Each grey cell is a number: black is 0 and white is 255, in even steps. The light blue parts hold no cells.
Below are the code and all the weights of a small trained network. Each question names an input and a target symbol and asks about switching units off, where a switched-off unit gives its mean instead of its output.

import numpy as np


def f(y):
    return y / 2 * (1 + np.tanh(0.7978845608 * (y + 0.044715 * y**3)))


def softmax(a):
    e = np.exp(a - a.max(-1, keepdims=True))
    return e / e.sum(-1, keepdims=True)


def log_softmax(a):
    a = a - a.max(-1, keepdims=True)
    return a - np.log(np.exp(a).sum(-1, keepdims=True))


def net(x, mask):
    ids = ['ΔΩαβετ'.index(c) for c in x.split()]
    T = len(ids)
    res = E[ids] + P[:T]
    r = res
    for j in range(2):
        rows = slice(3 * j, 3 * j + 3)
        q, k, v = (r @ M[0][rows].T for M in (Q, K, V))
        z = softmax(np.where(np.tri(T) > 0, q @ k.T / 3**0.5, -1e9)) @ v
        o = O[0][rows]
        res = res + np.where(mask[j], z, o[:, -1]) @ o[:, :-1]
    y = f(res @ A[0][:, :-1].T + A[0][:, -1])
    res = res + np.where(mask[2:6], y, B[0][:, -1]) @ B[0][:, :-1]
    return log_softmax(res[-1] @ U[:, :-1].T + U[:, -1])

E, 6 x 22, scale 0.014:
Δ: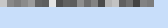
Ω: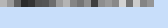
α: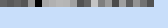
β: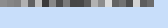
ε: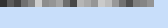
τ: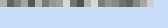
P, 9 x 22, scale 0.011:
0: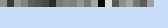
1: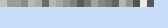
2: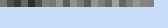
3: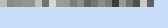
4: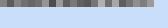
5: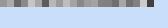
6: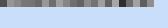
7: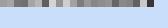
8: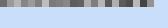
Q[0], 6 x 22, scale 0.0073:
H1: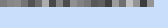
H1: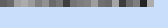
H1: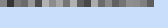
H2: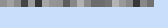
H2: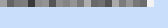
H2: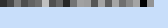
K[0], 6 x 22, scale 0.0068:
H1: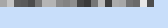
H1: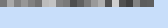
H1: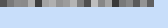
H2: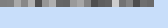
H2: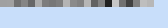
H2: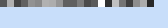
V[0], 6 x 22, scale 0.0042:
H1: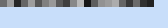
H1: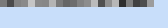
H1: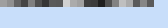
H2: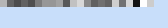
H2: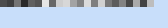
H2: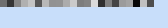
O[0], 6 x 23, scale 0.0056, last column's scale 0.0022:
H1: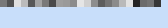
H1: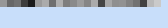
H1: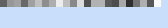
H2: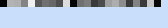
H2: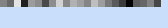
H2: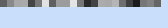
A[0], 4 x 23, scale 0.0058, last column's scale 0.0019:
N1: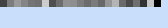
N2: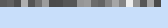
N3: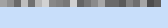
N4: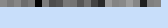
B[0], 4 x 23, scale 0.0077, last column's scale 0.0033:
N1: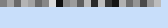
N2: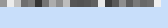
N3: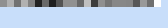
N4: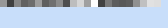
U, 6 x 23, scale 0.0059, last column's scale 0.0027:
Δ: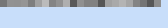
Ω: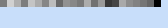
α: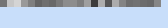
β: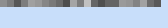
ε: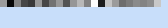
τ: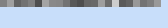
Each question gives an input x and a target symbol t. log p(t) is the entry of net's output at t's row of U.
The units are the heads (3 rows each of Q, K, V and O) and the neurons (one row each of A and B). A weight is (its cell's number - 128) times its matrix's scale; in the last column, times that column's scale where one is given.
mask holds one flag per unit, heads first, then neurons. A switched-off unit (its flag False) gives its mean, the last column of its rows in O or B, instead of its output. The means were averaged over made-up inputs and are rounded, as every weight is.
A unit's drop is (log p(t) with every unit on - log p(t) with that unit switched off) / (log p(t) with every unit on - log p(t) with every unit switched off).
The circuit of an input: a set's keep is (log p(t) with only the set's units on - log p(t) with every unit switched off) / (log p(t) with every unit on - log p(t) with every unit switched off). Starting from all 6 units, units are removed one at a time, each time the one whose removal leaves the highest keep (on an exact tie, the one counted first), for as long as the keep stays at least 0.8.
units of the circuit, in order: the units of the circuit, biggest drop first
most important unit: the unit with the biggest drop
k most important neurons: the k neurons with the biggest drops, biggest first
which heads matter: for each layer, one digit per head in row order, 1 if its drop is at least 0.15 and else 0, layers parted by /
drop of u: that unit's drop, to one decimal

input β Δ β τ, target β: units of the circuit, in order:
[H2 N3]
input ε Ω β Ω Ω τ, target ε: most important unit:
H1
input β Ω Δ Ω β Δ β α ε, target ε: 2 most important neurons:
[N3 N1]
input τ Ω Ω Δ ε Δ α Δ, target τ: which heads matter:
10
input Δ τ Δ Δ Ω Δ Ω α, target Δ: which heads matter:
11
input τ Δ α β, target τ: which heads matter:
10
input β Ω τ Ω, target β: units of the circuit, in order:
[H2 N3]
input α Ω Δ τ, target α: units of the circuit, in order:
[N3 H2]
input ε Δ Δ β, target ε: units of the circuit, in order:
[H1 N2]
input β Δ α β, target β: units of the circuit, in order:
[H2 N3]
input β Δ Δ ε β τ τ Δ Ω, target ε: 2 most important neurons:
[N4 N2]
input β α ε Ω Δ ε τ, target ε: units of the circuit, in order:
[H2 N2]
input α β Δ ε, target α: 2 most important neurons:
[N3 N4]
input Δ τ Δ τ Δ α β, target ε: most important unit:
N1
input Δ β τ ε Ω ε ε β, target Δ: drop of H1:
0.2
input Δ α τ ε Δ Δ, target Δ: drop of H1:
0.2
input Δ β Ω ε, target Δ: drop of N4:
0.1
